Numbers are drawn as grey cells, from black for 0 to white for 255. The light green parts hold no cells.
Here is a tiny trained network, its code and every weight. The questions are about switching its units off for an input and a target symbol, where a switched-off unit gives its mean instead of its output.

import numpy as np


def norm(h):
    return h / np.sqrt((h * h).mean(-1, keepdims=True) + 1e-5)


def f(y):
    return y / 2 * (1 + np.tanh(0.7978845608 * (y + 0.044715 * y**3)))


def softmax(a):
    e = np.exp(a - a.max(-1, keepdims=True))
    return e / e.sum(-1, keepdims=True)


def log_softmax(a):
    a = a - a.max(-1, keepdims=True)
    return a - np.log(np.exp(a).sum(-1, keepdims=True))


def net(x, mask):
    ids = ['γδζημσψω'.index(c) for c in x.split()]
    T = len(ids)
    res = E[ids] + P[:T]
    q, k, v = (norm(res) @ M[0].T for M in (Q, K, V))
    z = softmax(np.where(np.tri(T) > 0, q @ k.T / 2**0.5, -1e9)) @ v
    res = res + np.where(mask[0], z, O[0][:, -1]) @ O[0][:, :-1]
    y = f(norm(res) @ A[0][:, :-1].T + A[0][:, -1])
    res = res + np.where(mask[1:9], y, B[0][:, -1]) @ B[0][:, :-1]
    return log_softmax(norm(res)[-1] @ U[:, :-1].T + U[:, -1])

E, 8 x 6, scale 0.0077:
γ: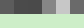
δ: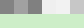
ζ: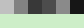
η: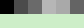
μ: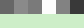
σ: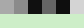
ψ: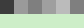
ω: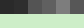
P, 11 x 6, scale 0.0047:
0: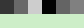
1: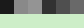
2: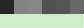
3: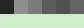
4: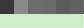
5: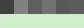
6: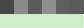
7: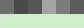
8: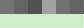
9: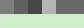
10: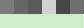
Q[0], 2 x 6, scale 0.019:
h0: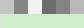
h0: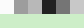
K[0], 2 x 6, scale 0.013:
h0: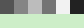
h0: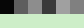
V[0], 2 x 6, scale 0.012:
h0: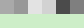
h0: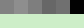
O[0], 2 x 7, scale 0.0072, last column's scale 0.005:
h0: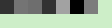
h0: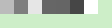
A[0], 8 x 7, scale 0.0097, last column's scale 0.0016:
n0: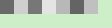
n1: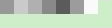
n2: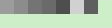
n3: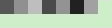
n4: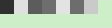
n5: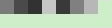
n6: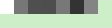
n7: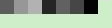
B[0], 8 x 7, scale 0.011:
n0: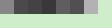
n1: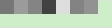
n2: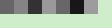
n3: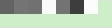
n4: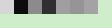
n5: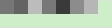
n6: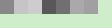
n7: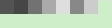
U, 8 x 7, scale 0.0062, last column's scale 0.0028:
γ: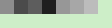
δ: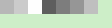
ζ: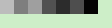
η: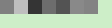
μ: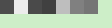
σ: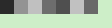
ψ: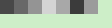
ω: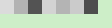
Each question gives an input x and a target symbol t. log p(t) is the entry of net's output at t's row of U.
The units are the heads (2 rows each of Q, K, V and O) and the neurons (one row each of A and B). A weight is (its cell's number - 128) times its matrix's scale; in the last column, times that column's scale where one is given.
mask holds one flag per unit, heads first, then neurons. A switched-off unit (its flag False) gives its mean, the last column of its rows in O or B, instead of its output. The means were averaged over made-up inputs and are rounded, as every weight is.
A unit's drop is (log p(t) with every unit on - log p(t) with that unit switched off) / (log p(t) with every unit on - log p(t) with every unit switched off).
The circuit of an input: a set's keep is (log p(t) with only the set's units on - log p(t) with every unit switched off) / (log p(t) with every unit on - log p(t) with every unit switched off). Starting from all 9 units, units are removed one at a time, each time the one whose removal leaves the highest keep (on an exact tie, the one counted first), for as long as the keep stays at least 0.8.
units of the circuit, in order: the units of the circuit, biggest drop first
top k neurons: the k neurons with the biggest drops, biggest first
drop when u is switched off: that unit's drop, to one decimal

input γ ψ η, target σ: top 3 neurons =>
n3, n4, n7
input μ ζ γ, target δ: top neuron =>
n3
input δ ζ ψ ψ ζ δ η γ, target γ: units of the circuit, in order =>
h0, n3
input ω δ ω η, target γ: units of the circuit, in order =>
h0, n4, n3
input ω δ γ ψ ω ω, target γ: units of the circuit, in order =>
h0, n3, n4
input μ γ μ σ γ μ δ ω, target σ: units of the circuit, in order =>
h0, n5, n3
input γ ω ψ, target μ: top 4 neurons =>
n1, n3, n2, n4
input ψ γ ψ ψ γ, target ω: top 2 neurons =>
n3, n1
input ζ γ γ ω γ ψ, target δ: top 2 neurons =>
n3, n7
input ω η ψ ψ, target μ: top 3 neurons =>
n1, n3, n4
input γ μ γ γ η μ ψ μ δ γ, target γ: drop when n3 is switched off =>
0.2
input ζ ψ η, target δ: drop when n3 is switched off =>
0.3
